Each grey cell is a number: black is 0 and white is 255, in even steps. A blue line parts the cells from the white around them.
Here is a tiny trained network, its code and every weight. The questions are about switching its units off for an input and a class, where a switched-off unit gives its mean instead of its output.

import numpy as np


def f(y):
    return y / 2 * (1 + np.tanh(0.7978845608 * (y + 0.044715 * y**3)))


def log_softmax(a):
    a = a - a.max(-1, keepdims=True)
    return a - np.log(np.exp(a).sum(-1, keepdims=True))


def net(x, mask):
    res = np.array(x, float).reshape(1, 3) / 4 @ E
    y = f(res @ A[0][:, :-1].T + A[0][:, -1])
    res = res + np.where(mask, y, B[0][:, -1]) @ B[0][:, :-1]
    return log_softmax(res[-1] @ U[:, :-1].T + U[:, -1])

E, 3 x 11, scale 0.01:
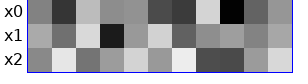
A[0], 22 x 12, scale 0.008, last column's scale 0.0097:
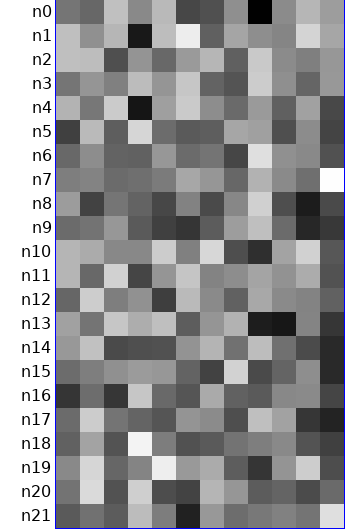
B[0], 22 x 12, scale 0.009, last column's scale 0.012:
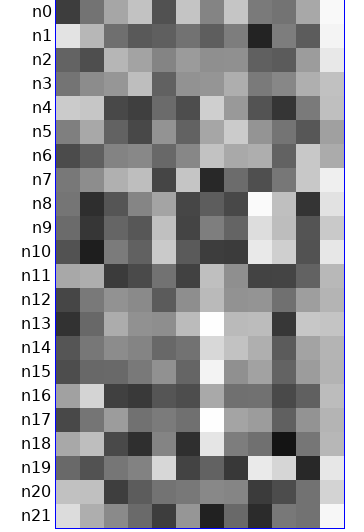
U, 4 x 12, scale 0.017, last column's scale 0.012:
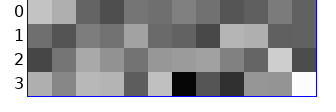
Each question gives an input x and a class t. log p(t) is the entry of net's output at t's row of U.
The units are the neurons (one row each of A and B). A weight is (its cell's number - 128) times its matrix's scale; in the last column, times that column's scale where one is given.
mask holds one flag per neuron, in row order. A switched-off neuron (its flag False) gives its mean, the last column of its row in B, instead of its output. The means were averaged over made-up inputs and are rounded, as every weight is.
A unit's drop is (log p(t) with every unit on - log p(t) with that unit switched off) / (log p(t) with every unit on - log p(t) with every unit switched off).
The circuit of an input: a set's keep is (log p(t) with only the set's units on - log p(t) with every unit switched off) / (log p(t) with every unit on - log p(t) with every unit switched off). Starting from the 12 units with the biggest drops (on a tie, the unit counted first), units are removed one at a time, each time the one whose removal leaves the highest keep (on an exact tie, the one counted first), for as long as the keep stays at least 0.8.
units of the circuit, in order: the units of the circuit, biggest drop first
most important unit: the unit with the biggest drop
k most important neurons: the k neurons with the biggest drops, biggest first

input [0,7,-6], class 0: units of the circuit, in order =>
(n4)
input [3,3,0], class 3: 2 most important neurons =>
(n18, n16)
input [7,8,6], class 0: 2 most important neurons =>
(n1, n4)
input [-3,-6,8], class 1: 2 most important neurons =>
(n10, n19)
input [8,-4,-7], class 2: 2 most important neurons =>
(n0, n13)
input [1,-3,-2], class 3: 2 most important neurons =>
(n4, n11)
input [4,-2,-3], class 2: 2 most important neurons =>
(n1, n19)
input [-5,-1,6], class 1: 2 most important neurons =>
(n19, n10)
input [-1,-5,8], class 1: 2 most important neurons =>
(n10, n19)
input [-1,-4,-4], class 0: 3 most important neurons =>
(n10, n19, n21)
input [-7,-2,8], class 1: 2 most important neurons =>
(n19, n10)
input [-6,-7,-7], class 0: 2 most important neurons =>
(n18, n10)
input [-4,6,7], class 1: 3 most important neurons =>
(n10, n19, n21)
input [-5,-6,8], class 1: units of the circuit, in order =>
(n10)
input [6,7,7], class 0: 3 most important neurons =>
(n1, n4, n11)
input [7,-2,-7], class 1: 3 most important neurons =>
(n8, n9, n7)
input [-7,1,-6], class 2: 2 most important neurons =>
(n19, n10)
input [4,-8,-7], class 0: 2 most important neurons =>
(n18, n21)
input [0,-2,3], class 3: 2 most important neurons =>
(n8, n9)
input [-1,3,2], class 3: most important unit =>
n18
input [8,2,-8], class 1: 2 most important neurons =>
(n8, n9)
